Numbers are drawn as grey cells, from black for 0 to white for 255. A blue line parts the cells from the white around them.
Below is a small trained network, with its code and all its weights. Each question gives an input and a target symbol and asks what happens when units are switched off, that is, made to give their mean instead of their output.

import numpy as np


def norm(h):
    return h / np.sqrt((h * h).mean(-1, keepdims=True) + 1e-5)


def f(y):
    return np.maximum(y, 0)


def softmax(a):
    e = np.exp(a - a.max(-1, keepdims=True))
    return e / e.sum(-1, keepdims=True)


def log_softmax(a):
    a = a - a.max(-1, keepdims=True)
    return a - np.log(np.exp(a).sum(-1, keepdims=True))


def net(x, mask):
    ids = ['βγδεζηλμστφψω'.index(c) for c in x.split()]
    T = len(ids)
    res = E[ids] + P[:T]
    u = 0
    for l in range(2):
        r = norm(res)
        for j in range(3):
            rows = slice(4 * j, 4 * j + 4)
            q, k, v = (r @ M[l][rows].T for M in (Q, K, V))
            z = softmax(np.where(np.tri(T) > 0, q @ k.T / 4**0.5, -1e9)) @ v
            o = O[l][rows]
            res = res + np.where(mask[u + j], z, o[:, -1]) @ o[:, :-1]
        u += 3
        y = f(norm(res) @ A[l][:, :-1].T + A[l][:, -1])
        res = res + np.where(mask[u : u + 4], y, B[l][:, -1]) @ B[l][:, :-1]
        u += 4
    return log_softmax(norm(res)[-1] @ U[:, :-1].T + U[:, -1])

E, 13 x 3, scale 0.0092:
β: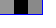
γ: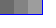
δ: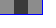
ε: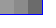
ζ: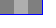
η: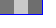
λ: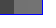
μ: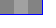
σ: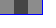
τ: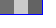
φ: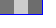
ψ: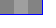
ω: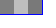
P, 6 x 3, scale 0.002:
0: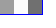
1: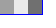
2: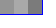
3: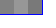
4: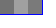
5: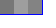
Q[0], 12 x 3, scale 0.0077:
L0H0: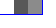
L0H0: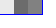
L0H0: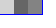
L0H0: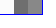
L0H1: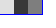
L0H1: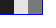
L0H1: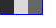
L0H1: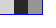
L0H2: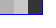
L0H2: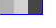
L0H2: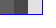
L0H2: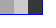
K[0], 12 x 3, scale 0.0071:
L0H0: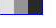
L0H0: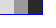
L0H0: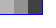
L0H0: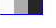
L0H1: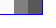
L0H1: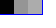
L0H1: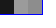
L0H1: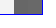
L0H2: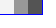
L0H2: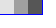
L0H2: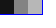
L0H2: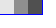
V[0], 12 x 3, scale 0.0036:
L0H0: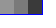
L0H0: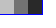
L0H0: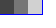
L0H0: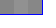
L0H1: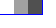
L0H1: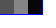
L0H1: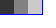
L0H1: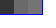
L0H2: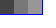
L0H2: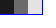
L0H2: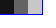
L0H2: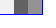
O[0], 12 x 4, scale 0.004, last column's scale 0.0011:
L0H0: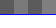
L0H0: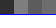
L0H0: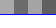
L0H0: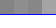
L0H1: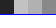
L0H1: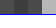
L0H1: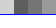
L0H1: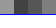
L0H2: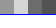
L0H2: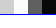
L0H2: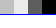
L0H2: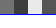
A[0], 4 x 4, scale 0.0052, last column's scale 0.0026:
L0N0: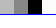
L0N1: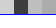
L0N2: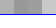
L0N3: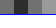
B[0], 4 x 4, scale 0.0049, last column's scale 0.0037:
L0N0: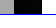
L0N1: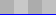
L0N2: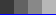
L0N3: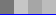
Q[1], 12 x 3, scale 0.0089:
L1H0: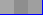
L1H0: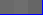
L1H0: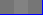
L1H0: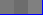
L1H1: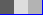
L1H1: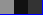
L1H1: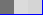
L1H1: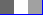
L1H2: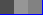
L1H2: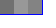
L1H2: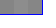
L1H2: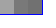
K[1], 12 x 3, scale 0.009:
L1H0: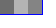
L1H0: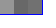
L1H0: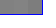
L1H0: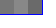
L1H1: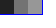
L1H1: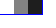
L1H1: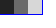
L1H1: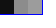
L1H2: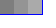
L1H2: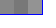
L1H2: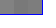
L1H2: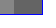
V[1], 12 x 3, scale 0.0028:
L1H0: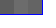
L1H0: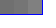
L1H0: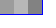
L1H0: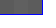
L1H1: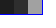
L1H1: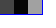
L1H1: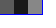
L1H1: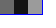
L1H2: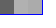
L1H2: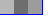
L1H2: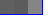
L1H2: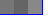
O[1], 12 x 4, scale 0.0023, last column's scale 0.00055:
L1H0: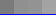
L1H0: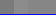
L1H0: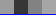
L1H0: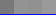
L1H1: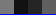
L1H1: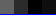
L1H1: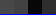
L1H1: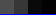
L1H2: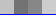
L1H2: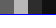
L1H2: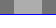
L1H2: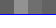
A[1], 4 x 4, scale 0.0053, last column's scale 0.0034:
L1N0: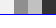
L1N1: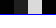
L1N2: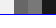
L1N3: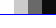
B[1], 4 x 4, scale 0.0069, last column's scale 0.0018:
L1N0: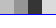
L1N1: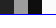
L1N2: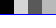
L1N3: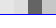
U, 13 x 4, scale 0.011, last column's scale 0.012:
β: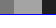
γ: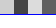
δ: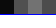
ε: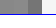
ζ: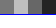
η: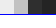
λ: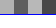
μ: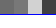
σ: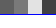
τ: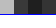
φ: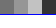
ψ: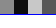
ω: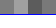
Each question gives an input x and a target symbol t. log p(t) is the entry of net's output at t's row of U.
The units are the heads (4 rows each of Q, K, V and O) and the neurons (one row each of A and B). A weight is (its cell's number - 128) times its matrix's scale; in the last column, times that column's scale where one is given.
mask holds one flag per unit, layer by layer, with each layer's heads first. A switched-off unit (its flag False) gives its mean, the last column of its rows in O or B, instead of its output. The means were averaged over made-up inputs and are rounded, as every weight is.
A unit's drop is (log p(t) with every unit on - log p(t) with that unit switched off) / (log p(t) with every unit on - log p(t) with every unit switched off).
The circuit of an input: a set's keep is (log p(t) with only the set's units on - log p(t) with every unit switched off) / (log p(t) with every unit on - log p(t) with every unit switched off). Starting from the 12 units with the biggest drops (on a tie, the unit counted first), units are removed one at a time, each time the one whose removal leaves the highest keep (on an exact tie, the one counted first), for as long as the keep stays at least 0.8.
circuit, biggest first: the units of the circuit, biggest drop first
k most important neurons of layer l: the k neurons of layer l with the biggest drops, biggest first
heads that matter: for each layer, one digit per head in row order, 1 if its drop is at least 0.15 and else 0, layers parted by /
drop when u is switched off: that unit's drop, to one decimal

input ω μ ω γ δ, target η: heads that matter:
001 / 010
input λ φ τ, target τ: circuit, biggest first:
(L0H1; L0N0)
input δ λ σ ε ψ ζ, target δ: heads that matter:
001 / 000
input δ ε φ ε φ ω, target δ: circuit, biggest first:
(L0H2)
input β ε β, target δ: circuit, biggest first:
(L0H1; L1N1; L0N0)
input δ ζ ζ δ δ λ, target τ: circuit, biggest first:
(L0H1; L0H2; L0N0)
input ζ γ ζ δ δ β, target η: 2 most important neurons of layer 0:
(L0N1; L0N3)
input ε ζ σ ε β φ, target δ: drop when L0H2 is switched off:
0.4
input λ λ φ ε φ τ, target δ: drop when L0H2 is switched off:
0.9
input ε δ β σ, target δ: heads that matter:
000 / 000
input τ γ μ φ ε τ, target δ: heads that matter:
001 / 000
